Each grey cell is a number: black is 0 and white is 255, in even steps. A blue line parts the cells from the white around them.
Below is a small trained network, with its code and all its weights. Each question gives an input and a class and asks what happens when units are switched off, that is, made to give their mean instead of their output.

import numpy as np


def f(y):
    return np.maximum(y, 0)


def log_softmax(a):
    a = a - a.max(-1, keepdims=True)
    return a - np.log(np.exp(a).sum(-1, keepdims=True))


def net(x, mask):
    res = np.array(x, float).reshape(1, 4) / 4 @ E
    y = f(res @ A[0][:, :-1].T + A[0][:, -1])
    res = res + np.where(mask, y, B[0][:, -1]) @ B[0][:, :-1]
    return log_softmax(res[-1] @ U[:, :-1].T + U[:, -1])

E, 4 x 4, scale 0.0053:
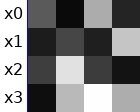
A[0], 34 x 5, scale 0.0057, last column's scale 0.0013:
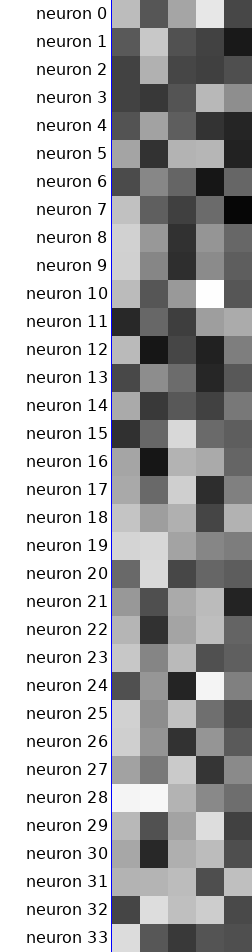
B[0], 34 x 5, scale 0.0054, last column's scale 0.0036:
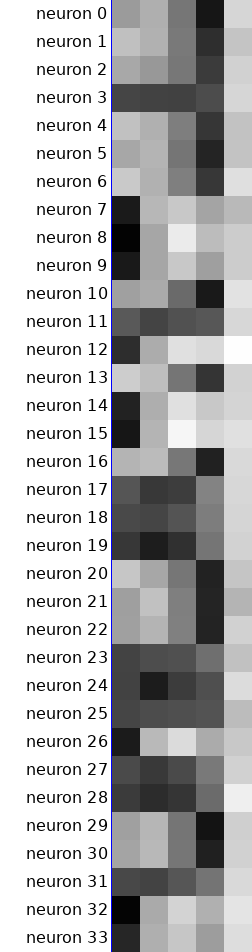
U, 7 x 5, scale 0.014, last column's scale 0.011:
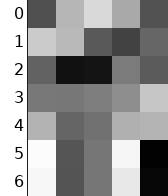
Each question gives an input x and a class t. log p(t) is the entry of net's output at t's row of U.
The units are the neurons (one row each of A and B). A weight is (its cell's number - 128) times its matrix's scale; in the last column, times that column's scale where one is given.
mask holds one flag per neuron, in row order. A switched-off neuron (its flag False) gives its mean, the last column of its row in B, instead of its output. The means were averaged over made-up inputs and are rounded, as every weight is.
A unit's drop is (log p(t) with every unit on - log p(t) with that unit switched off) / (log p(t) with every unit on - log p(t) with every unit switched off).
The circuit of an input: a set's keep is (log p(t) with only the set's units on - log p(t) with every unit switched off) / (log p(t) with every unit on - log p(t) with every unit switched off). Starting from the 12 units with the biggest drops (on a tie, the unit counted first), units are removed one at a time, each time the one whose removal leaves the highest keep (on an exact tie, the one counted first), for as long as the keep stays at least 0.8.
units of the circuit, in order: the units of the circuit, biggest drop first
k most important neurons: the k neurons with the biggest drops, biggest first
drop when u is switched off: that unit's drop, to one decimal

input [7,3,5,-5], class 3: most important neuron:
[neuron 12]
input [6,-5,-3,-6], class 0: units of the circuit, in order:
[neuron 12; neuron 14]
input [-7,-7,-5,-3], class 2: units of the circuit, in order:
[neuron 28; neuron 19]
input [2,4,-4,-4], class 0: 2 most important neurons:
[neuron 12; neuron 14]
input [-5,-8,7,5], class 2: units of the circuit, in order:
[neuron 28; neuron 19; neuron 31]
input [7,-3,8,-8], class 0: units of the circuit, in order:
[neuron 12; neuron 14]
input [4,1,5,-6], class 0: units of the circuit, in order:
[neuron 12; neuron 14; neuron 33]
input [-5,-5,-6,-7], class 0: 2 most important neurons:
[neuron 8; neuron 26]
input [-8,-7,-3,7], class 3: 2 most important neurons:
[neuron 28; neuron 19]
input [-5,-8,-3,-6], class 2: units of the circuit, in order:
[neuron 28; neuron 19]
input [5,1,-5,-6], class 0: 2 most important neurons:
[neuron 12; neuron 14]
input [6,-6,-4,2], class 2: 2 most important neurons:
[neuron 17; neuron 27]
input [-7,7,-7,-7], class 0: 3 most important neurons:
[neuron 8; neuron 26; neuron 9]
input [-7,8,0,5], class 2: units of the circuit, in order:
[neuron 24]
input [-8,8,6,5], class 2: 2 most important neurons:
[neuron 24; neuron 11]
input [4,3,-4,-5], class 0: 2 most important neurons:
[neuron 12; neuron 14]
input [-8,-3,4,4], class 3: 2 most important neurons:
[neuron 28; neuron 19]
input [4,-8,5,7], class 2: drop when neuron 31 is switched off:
0.1
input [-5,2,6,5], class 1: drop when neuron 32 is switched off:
-0.2
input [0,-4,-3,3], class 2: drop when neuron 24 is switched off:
-0.1
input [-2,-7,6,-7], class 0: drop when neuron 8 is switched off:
0.2
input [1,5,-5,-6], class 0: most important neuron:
[neuron 12]
